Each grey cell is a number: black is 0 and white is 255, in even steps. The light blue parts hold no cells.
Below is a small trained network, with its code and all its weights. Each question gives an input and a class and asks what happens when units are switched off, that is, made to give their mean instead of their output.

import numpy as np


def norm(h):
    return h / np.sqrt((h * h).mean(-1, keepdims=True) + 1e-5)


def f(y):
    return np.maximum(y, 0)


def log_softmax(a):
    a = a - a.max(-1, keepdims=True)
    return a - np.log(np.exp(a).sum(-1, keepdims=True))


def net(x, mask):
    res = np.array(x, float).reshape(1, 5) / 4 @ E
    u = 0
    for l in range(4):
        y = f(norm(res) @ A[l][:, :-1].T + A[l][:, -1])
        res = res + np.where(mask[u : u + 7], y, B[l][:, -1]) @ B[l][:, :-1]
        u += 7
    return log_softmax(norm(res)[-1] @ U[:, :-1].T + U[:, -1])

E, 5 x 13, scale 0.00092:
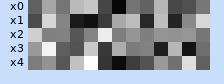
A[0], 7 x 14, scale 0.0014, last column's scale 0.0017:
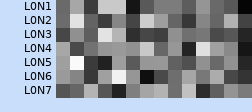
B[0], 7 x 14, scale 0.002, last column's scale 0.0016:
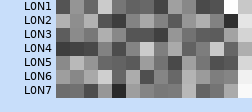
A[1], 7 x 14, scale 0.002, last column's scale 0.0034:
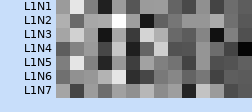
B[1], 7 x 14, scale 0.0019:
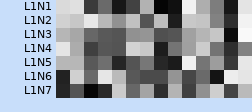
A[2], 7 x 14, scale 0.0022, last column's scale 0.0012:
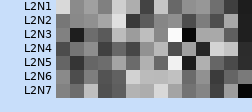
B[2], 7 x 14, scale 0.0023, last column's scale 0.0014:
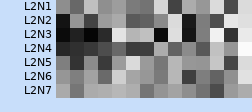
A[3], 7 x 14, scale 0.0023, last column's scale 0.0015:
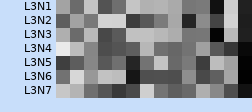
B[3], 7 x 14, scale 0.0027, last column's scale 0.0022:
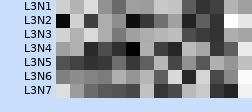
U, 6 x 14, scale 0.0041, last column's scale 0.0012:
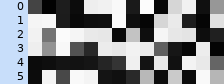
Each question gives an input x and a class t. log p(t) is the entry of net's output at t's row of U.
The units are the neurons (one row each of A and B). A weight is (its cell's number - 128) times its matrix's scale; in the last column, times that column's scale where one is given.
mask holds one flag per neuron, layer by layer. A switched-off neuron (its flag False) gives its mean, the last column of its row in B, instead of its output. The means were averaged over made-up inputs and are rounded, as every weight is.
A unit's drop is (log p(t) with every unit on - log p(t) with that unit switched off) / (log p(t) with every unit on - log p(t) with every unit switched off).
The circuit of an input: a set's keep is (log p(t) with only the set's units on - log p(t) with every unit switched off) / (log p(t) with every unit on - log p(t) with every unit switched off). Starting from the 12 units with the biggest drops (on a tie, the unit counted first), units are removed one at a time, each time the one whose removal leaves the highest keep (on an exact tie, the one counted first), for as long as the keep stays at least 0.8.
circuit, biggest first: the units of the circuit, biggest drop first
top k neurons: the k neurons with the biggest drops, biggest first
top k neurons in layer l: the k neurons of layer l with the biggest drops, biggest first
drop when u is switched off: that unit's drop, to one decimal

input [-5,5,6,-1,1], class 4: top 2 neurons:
[L2N4, L1N2]
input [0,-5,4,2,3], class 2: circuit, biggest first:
[L1N2, L2N1]
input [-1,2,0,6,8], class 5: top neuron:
[L0N1]
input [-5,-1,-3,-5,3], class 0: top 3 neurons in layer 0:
[L0N7, L0N1, L0N6]
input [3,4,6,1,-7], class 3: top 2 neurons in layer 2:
[L2N7, L2N6]
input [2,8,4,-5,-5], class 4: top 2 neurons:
[L2N4, L3N5]
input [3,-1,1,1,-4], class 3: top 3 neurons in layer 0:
[L0N5, L0N2, L0N7]
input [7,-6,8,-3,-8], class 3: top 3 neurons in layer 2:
[L2N6, L2N7, L2N4]
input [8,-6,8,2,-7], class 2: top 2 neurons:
[L2N1, L1N2]
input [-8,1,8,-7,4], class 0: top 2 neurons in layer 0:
[L0N6, L0N1]
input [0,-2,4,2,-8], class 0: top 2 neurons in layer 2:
[L2N3, L2N5]
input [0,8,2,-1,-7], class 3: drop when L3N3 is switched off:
0.1
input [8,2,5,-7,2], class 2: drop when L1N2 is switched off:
0.2
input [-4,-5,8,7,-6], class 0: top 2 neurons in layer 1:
[L1N7, L1N2]
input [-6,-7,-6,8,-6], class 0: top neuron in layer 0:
[L0N4]
